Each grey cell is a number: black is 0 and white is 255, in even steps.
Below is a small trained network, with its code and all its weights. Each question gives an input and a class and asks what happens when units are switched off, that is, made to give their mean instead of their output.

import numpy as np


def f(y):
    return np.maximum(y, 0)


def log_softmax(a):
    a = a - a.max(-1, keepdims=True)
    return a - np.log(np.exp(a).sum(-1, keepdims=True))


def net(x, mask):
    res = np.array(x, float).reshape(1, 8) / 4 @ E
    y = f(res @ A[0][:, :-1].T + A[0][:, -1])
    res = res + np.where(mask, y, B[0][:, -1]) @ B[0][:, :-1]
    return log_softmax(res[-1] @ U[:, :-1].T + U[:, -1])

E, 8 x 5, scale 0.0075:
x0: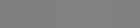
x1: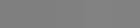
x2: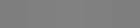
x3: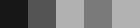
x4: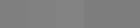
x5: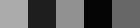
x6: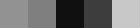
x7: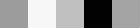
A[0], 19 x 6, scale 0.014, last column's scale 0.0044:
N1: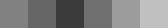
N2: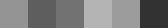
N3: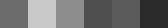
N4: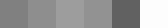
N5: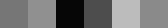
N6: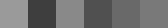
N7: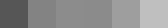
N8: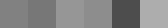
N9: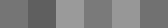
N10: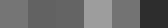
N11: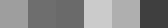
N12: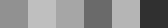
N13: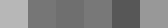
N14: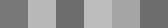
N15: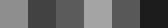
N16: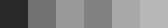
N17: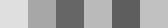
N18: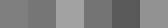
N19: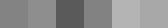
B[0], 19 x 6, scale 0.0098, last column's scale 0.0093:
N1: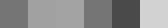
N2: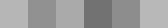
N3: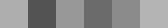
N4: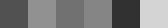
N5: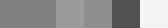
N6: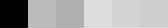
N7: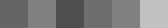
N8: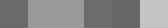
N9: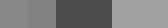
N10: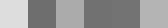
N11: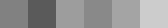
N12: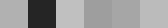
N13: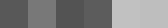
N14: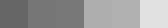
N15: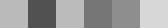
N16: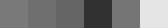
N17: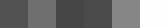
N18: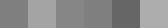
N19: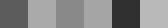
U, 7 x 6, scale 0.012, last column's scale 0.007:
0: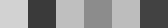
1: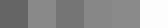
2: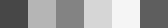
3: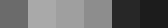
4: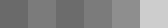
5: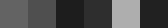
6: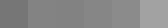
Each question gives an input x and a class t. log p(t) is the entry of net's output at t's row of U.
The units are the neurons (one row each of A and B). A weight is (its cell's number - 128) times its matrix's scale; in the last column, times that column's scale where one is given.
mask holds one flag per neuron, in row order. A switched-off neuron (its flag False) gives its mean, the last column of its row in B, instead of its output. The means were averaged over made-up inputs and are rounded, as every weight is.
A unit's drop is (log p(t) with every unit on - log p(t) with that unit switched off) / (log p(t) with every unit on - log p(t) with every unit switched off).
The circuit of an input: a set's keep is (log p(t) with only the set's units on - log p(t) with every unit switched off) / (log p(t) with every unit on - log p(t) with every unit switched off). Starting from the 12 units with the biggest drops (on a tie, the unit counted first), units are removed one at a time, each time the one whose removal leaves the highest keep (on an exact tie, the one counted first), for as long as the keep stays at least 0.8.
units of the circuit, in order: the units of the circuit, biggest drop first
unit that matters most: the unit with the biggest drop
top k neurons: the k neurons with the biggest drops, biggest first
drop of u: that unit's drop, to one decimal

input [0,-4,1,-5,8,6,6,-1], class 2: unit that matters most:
N6
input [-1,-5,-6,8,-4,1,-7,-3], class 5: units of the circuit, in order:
(N16; N9)
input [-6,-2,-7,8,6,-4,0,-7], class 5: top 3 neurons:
(N16; N7; N12)
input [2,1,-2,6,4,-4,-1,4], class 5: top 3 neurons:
(N16; N6; N7)
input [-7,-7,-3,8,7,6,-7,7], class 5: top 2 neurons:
(N16; N9)
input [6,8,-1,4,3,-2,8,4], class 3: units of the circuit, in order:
(N5; N19)
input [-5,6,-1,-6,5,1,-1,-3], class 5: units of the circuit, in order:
(N17; N13)
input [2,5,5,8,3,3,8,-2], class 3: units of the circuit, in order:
(N5; N1)
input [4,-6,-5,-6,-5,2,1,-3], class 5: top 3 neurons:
(N17; N13; N19)
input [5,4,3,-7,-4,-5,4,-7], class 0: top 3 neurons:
(N15; N11; N10)
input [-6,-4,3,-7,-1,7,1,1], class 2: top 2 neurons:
(N6; N16)
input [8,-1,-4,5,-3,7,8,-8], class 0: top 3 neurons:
(N15; N10; N4)
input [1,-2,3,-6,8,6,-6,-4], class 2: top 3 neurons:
(N6; N13; N16)
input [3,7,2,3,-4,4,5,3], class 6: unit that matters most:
N4
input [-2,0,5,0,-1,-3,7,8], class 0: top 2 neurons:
(N12; N3)
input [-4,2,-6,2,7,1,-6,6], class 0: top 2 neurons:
(N12; N3)
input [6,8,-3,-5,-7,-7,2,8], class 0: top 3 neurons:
(N12; N3; N6)
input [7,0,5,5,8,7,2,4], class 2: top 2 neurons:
(N6; N17)
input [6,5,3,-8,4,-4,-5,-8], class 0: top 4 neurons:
(N15; N10; N11; N2)
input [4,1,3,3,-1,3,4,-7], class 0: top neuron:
(N15)
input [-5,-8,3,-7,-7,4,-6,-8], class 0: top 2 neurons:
(N15; N10)
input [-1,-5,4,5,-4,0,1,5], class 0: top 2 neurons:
(N12; N17)
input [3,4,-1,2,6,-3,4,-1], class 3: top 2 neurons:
(N6; N19)
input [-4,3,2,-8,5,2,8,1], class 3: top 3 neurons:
(N5; N1; N19)
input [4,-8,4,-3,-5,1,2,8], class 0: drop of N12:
0.3
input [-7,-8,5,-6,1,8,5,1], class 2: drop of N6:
0.8
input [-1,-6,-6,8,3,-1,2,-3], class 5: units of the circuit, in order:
(N16)
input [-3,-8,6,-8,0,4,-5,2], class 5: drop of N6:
-0.1
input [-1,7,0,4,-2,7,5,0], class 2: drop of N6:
0.9
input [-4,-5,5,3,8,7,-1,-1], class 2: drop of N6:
0.8
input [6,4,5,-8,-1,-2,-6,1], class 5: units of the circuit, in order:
(N17; N13)
